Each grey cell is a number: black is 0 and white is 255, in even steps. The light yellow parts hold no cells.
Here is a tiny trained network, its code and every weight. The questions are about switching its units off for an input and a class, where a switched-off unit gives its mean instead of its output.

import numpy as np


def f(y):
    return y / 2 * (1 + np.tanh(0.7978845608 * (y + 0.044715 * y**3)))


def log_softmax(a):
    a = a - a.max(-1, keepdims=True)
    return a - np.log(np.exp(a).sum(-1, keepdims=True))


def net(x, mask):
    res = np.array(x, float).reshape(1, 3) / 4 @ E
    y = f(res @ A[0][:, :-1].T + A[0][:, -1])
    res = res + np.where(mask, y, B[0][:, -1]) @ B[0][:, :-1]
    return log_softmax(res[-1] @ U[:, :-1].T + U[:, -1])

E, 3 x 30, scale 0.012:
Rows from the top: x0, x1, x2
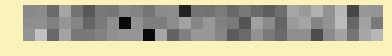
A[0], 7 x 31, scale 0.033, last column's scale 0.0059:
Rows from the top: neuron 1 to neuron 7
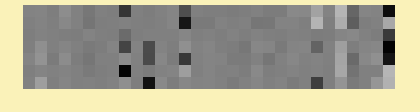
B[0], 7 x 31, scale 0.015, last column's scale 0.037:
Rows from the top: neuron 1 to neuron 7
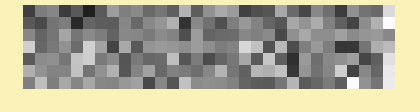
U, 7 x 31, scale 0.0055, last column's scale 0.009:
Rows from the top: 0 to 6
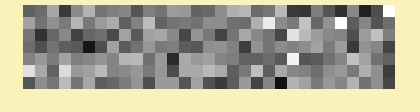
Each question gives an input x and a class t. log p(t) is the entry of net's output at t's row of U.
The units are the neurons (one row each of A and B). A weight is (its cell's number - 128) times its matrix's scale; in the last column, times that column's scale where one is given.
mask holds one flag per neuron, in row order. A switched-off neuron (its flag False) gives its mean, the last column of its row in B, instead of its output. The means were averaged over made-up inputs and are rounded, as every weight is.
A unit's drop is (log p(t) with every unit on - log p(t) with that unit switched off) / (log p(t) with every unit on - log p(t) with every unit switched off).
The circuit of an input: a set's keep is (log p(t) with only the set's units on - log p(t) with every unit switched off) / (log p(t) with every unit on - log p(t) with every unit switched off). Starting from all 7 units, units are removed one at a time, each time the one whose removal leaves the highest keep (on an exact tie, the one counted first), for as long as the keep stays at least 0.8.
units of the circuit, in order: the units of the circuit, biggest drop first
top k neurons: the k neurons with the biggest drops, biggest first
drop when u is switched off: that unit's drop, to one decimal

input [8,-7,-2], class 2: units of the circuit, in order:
[neuron 2]
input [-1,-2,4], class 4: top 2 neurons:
[neuron 2; neuron 7]
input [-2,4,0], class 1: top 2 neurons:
[neuron 7; neuron 6]
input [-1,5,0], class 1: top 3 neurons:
[neuron 6; neuron 7; neuron 2]
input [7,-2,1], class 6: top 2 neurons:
[neuron 5; neuron 2]
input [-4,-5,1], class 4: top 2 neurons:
[neuron 5; neuron 2]
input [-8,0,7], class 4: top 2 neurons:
[neuron 7; neuron 6]
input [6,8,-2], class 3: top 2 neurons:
[neuron 1; neuron 6]
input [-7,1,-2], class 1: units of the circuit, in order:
[neuron 7; neuron 1]
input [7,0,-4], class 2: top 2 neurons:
[neuron 2; neuron 6]
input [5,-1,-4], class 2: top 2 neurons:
[neuron 6; neuron 2]
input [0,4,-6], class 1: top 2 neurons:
[neuron 2; neuron 6]
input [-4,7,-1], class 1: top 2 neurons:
[neuron 6; neuron 7]
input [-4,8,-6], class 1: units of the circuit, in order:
[neuron 6]
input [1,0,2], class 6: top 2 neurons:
[neuron 1; neuron 6]
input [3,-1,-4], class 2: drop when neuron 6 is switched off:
0.2
